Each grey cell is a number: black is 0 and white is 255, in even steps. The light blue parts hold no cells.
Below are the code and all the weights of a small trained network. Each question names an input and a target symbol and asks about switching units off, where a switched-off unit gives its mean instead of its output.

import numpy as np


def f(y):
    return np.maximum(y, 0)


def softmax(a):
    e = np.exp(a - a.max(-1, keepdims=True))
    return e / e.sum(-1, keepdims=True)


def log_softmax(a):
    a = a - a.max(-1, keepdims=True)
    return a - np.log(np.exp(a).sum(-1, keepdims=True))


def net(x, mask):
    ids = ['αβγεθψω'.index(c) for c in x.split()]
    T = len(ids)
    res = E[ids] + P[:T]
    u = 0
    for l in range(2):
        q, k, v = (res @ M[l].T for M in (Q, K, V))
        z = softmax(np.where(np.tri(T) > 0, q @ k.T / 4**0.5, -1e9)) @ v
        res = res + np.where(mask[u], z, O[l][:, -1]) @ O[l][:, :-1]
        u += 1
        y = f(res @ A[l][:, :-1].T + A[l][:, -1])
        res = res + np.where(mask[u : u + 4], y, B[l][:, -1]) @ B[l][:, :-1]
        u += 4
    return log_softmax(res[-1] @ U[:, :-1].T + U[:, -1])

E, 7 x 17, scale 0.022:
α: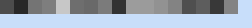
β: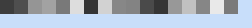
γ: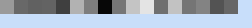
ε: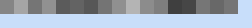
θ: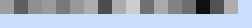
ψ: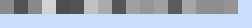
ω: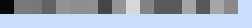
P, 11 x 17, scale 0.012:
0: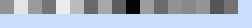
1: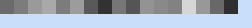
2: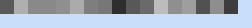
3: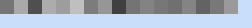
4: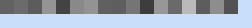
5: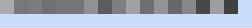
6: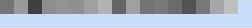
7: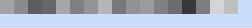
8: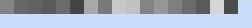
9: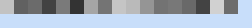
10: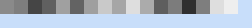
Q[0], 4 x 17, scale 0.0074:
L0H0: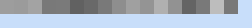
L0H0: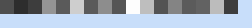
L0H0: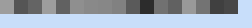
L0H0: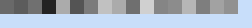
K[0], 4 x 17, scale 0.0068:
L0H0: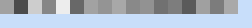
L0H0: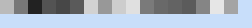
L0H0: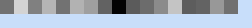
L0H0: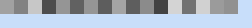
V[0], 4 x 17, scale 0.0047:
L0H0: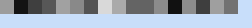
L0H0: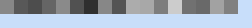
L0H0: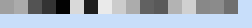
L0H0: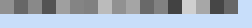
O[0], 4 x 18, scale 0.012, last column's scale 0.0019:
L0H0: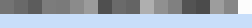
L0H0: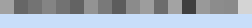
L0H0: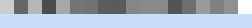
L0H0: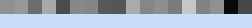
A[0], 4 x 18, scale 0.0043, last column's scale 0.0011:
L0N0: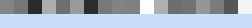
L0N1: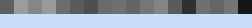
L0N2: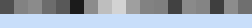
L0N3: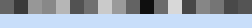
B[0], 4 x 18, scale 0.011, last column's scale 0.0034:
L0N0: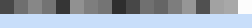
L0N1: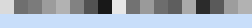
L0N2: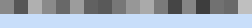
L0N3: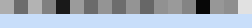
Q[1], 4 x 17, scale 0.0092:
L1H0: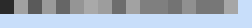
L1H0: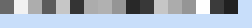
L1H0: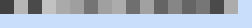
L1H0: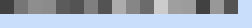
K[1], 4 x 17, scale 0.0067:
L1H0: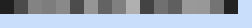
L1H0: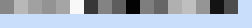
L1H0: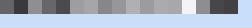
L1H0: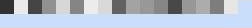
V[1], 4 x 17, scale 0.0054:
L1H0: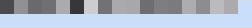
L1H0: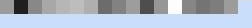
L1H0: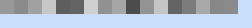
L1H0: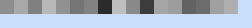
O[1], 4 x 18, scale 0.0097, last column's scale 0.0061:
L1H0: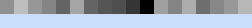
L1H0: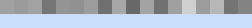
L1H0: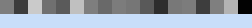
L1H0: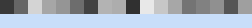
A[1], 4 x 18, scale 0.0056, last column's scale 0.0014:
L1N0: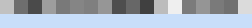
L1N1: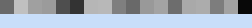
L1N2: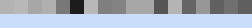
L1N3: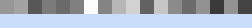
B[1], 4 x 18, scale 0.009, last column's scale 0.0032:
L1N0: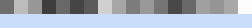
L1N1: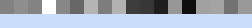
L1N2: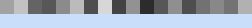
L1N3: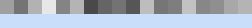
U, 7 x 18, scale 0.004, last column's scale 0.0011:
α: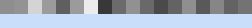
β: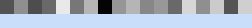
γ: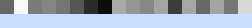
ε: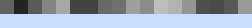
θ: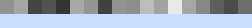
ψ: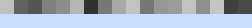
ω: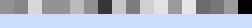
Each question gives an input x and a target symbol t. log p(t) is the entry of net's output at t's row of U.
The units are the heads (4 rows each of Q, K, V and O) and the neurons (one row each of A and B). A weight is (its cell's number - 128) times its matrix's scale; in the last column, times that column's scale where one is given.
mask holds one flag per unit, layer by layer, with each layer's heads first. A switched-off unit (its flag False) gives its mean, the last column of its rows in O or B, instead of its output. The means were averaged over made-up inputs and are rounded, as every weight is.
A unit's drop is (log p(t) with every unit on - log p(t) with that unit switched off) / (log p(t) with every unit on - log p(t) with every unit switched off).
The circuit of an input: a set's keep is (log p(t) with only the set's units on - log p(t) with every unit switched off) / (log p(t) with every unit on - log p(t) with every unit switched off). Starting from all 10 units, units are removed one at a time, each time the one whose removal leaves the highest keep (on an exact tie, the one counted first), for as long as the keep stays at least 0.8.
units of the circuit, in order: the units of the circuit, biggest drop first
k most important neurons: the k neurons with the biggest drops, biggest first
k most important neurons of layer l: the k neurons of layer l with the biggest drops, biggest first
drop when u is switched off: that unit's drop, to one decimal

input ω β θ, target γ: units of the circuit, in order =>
L1H0; L1N0; L0H0
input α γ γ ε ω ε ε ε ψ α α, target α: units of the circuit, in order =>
L1H0
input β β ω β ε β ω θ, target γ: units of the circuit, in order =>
L1H0; L0H0; L1N0
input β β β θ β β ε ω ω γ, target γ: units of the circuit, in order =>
L1H0; L1N0
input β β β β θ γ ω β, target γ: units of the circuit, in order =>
L1H0; L1N0
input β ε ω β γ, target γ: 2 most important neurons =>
L1N0; L0N0
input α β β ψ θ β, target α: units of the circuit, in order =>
L1H0; L0N3
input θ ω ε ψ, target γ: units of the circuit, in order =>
L1H0; L1N0; L0H0
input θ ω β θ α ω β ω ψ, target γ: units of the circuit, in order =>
L1H0; L1N0
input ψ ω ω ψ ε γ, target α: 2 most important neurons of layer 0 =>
L0N0; L0N1
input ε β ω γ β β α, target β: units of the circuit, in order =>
L0H0; L1H0
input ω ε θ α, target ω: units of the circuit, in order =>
L1H0; L0N1
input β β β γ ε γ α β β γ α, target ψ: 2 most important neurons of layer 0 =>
L0N3; L0N0
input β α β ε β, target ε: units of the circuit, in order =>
L1H0
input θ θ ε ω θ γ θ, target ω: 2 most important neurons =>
L1N3; L0N0
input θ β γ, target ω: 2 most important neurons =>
L0N0; L1N2
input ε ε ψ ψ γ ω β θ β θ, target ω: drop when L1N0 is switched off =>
0.0
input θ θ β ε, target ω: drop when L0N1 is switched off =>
0.2
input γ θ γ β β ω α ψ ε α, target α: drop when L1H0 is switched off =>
1.0
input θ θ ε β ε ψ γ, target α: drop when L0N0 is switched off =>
0.2
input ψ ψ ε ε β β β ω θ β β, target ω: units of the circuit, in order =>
L1H0
